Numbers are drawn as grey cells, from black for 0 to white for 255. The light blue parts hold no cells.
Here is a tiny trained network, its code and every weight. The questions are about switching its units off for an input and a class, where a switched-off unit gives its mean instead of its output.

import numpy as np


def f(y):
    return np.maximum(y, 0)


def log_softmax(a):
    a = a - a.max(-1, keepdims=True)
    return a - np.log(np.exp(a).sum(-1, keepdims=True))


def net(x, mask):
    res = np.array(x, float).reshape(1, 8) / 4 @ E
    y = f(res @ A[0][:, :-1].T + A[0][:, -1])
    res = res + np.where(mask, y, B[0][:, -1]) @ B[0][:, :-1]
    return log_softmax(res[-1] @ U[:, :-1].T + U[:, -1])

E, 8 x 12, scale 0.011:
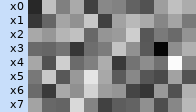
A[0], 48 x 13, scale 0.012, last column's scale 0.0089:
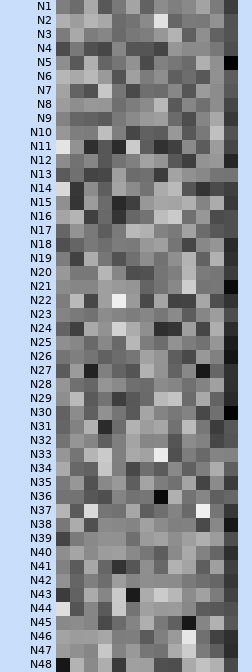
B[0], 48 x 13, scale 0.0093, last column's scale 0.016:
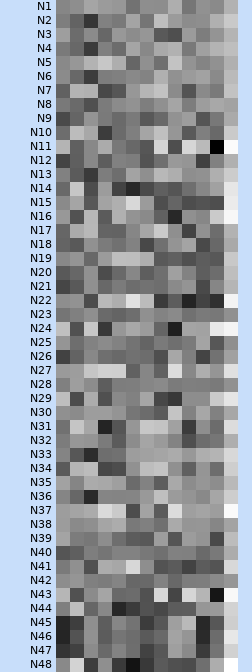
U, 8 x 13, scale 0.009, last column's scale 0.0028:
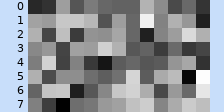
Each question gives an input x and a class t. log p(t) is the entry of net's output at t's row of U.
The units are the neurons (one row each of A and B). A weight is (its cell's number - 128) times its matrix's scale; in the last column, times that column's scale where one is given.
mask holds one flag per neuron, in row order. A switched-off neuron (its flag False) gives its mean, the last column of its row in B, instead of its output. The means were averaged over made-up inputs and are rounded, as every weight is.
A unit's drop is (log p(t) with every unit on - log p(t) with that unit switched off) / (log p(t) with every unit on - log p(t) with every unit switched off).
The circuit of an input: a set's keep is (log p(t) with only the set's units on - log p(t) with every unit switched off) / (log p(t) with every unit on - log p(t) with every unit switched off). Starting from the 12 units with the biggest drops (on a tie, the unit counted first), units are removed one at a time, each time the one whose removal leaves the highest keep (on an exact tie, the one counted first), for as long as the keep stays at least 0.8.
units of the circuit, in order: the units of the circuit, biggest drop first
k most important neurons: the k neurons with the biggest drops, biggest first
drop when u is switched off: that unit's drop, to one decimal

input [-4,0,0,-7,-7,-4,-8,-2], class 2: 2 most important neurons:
N16, N29
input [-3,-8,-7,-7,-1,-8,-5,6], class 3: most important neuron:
N41
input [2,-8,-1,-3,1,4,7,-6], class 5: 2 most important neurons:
N11, N16
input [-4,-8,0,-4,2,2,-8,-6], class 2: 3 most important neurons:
N16, N29, N43
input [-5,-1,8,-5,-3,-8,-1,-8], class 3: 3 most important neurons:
N15, N41, N19
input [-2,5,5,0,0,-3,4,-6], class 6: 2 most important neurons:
N31, N11
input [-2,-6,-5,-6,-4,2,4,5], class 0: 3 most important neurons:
N43, N47, N20
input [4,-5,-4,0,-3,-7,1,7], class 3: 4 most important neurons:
N41, N15, N19, N31
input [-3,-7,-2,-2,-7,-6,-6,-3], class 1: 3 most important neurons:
N27, N43, N24
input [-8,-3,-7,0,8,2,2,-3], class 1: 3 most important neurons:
N37, N48, N5
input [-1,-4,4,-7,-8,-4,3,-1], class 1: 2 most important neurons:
N27, N35
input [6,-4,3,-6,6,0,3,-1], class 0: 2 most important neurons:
N46, N47
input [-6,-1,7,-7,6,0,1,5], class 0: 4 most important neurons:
N46, N47, N48, N20
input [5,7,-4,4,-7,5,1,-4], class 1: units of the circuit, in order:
N27
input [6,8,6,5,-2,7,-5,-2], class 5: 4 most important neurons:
N43, N39, N15, N41
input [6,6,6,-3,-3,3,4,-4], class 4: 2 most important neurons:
N48, N11
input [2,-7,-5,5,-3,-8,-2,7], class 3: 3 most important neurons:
N41, N15, N43
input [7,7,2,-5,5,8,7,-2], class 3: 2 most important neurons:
N22, N16
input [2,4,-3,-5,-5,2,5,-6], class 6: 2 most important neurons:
N31, N17
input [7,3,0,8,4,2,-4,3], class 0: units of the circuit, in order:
N45
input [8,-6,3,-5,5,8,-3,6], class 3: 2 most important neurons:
N22, N14
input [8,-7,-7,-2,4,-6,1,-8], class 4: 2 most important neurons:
N48, N43
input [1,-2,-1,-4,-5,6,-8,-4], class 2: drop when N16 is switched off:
0.5
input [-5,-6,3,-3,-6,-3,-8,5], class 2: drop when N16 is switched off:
1.2
